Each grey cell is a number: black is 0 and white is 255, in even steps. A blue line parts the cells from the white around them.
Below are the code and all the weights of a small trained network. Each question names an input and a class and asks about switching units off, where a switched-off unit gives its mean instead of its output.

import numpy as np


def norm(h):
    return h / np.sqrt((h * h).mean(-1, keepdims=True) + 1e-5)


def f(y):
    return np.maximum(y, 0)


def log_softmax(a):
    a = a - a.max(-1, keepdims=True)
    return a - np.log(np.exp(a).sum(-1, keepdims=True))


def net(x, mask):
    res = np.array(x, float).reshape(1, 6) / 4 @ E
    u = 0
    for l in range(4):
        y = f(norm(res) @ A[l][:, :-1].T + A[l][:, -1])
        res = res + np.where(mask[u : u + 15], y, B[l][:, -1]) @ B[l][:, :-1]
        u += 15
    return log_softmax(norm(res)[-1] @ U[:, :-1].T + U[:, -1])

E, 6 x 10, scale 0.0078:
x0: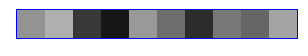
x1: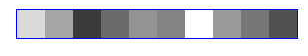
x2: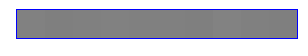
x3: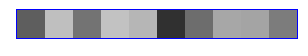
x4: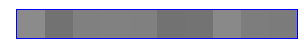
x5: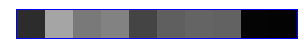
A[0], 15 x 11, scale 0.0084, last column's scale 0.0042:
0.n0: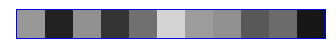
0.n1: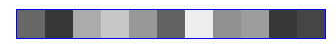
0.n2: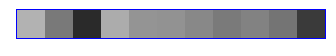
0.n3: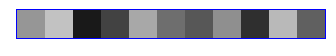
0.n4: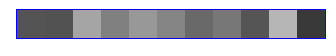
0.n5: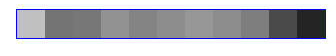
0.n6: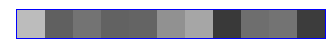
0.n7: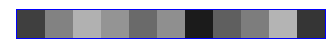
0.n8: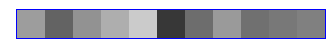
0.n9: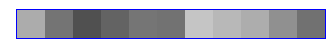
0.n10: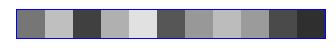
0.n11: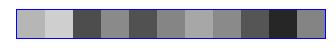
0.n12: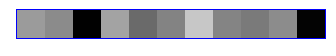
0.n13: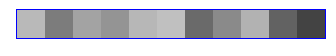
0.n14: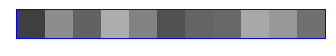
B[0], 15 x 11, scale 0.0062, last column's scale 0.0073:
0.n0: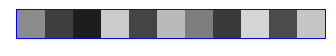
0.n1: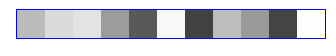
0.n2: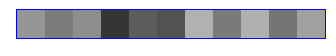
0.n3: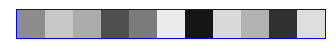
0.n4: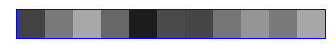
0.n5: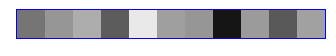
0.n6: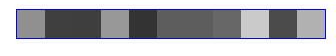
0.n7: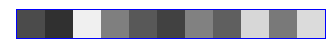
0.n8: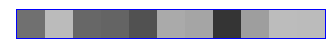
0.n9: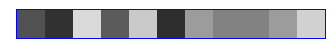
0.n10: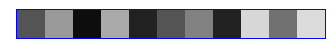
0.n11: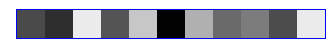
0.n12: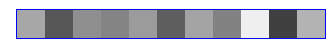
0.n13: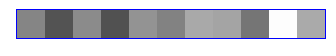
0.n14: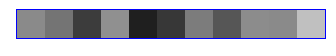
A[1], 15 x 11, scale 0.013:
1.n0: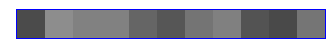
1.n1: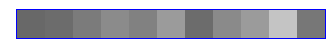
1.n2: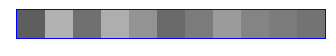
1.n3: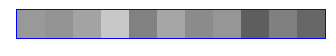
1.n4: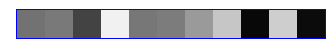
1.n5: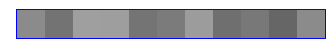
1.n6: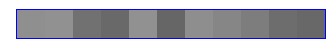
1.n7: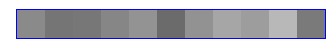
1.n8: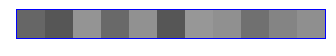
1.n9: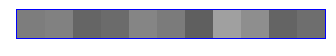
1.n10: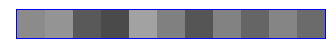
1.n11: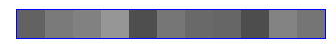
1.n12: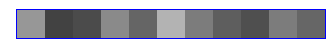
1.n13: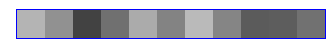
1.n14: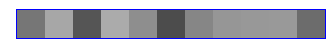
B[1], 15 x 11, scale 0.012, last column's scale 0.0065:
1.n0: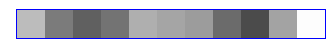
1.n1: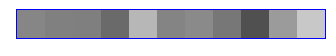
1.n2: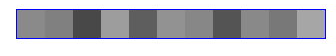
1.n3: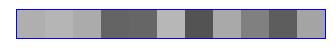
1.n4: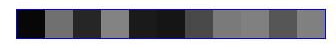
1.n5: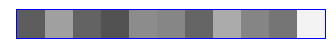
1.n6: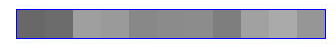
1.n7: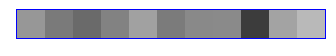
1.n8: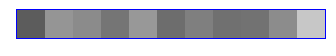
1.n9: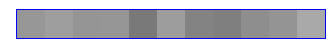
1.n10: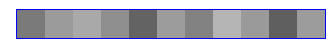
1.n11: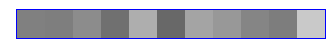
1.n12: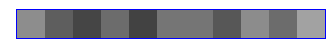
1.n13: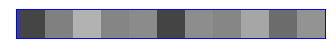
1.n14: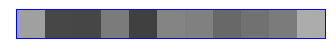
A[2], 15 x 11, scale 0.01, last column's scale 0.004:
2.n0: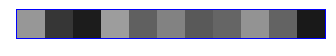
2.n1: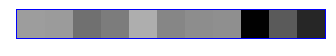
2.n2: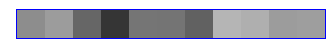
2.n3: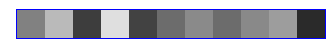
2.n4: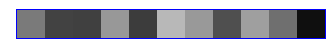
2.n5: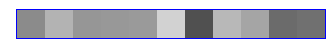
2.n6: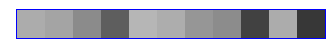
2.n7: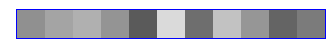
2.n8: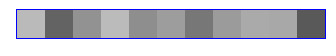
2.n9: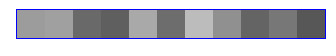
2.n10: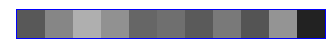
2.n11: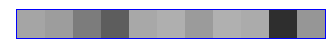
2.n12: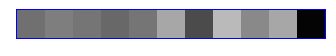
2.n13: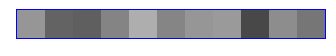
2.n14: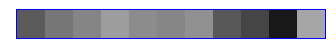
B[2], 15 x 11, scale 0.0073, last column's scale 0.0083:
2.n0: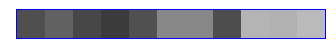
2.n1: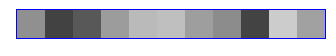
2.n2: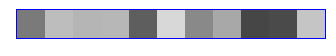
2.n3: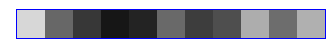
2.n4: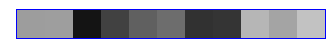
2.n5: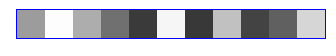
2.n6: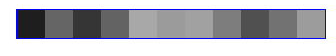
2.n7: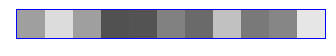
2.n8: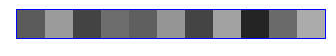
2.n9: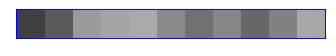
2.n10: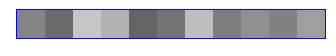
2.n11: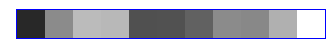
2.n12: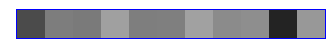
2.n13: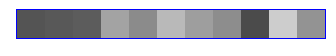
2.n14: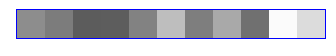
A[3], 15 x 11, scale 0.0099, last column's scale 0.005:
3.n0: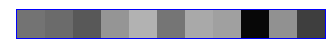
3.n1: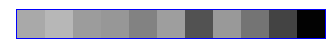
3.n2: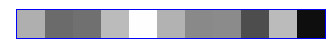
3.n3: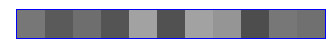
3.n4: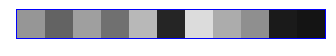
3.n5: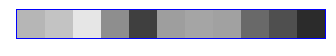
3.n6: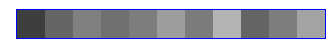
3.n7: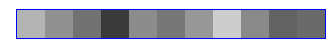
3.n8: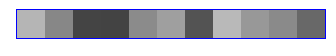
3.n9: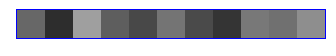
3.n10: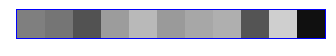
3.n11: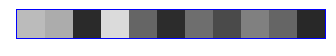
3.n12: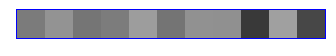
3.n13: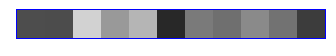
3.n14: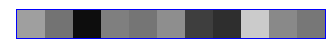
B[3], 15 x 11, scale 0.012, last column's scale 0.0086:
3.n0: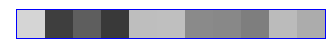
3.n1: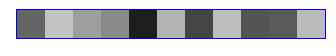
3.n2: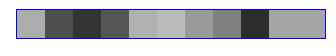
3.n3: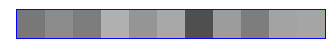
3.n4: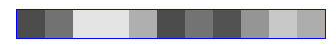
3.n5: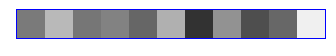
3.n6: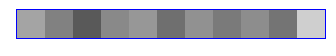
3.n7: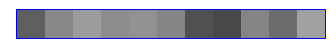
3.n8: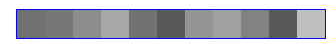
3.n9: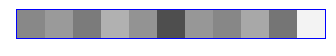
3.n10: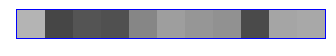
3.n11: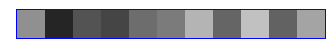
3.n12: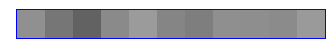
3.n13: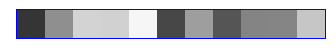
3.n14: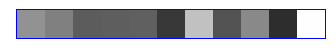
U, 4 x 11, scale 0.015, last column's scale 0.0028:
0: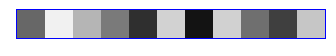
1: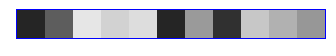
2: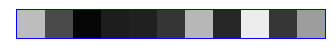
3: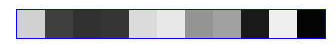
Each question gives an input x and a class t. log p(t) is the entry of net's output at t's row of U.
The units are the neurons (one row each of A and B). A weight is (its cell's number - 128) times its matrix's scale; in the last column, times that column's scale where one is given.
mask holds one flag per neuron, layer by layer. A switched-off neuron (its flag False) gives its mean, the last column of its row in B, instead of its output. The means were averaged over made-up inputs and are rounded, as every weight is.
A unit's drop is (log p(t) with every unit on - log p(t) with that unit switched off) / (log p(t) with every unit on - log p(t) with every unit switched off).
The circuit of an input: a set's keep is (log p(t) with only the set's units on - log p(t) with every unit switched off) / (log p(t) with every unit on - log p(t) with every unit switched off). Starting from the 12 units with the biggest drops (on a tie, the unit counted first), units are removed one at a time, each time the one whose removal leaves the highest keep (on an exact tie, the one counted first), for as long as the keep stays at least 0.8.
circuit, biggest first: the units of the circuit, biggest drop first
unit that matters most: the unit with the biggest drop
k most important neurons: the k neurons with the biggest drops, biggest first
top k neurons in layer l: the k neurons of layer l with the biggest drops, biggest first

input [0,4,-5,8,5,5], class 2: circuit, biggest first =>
0.n10
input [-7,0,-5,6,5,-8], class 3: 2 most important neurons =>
1.n7, 0.n13
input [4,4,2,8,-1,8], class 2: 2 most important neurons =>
0.n10, 1.n2
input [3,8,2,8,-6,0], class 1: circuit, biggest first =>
0.n11, 3.n4
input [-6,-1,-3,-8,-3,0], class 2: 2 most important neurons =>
0.n0, 1.n12
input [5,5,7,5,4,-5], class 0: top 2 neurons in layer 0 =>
0.n3, 0.n0
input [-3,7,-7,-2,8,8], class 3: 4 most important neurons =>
1.n0, 2.n14, 2.n1, 3.n0
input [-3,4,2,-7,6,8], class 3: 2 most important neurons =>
0.n11, 1.n0
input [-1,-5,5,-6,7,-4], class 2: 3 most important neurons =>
0.n0, 0.n11, 0.n9
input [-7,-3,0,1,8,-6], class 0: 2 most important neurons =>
0.n1, 1.n3
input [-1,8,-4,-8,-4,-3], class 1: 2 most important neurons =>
0.n9, 0.n11
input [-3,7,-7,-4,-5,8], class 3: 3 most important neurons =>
1.n0, 2.n14, 2.n1
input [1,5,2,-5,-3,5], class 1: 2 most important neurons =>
0.n11, 0.n10
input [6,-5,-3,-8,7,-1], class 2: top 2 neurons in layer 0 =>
0.n0, 0.n1
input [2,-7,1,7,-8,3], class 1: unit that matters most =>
0.n7
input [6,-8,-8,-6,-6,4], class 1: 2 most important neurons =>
0.n7, 0.n1
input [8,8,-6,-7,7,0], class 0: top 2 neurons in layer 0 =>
0.n3, 0.n7
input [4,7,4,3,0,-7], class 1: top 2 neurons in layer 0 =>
0.n12, 0.n2
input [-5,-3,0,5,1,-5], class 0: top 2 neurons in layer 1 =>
1.n0, 1.n3
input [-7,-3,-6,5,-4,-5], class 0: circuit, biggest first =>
0.n1
